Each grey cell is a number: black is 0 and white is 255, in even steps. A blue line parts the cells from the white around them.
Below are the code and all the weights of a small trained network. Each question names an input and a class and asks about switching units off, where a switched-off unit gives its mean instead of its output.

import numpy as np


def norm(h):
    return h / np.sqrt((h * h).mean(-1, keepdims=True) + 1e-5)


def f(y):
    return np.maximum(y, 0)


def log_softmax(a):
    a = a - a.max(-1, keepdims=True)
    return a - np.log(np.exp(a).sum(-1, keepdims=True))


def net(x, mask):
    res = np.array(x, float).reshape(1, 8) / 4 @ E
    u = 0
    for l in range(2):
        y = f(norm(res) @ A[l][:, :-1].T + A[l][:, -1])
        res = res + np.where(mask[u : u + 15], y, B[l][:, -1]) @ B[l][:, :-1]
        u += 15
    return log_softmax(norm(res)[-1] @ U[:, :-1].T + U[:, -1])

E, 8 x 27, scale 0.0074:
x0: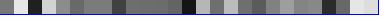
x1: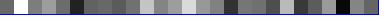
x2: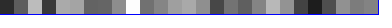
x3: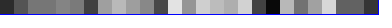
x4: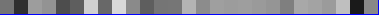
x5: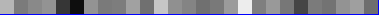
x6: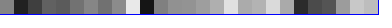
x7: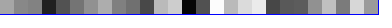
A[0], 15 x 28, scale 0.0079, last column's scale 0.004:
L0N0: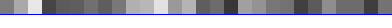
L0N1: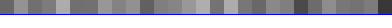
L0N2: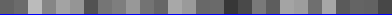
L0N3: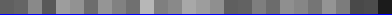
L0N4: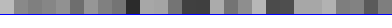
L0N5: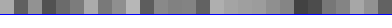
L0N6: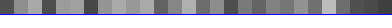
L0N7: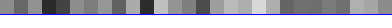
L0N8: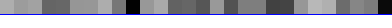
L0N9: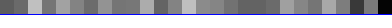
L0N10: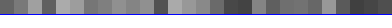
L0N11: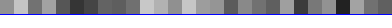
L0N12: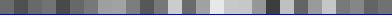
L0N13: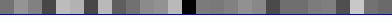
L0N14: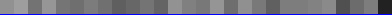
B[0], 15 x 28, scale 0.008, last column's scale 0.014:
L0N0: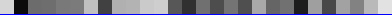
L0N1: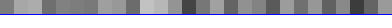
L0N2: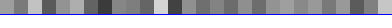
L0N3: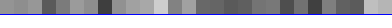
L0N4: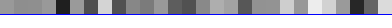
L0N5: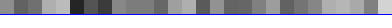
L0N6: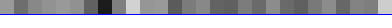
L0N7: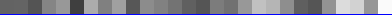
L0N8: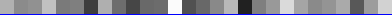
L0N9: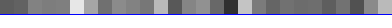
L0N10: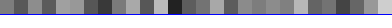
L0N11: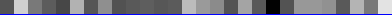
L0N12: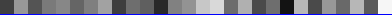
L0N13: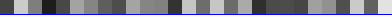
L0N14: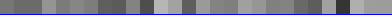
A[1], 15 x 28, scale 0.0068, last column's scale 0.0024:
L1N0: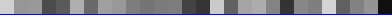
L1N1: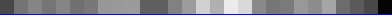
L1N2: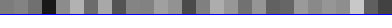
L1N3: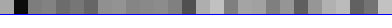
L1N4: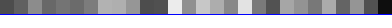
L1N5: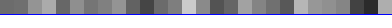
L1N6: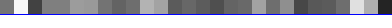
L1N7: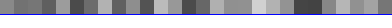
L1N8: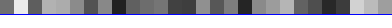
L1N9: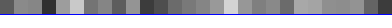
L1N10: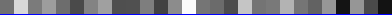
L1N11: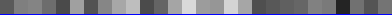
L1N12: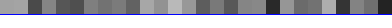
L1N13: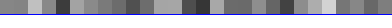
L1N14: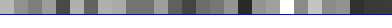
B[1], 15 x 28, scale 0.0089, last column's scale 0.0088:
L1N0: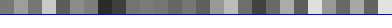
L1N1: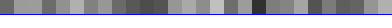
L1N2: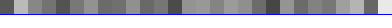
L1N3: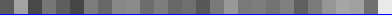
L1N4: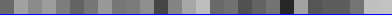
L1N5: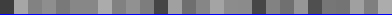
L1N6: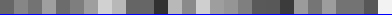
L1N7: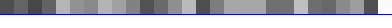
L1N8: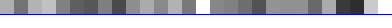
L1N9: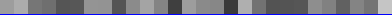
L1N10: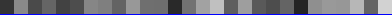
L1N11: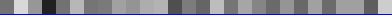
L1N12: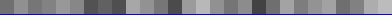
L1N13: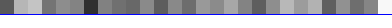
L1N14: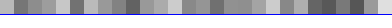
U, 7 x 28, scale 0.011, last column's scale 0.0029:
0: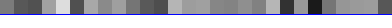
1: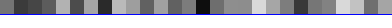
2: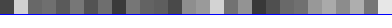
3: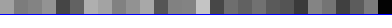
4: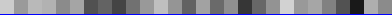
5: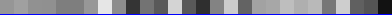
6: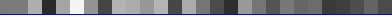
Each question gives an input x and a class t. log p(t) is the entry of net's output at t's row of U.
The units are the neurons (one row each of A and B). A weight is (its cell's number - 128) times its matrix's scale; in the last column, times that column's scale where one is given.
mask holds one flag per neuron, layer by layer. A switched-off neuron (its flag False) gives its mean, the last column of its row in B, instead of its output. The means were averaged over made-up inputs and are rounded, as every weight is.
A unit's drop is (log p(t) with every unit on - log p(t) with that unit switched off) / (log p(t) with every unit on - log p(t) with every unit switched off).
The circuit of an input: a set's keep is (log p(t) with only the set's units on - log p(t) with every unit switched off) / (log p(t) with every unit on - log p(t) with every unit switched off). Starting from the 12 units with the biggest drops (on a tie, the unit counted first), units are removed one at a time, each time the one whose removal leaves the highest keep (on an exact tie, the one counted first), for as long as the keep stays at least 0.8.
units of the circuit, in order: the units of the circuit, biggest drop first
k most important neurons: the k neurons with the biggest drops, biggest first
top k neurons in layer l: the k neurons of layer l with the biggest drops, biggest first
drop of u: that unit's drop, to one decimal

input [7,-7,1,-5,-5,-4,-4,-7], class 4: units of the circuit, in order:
(L1N8)
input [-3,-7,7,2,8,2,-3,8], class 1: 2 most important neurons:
(L0N7; L0N11)
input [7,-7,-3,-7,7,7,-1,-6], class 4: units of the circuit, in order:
(L0N12; L0N13)
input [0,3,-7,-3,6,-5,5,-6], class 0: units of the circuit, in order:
(L0N13; L0N11; L0N4)
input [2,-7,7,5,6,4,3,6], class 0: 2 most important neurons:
(L0N12; L0N7)
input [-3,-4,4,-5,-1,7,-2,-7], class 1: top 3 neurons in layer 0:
(L0N11; L0N13; L0N0)
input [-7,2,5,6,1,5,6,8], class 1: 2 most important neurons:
(L0N7; L0N0)
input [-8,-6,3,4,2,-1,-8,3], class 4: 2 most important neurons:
(L0N8; L0N4)
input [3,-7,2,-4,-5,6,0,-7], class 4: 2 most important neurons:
(L0N7; L1N8)
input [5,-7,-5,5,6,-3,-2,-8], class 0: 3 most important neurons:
(L0N13; L0N11; L0N12)
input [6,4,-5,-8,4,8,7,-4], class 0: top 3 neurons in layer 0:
(L0N13; L0N12; L0N4)
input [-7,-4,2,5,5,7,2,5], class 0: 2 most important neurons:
(L0N12; L1N4)
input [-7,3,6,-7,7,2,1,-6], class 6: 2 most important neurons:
(L0N7; L0N9)
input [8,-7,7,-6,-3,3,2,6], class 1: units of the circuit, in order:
(L0N7)
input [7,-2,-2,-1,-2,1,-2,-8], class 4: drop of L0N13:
0.2
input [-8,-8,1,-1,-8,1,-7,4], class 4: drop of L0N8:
0.1
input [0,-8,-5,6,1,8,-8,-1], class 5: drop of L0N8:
0.2
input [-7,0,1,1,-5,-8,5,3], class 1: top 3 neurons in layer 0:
(L0N7; L0N11; L0N5)
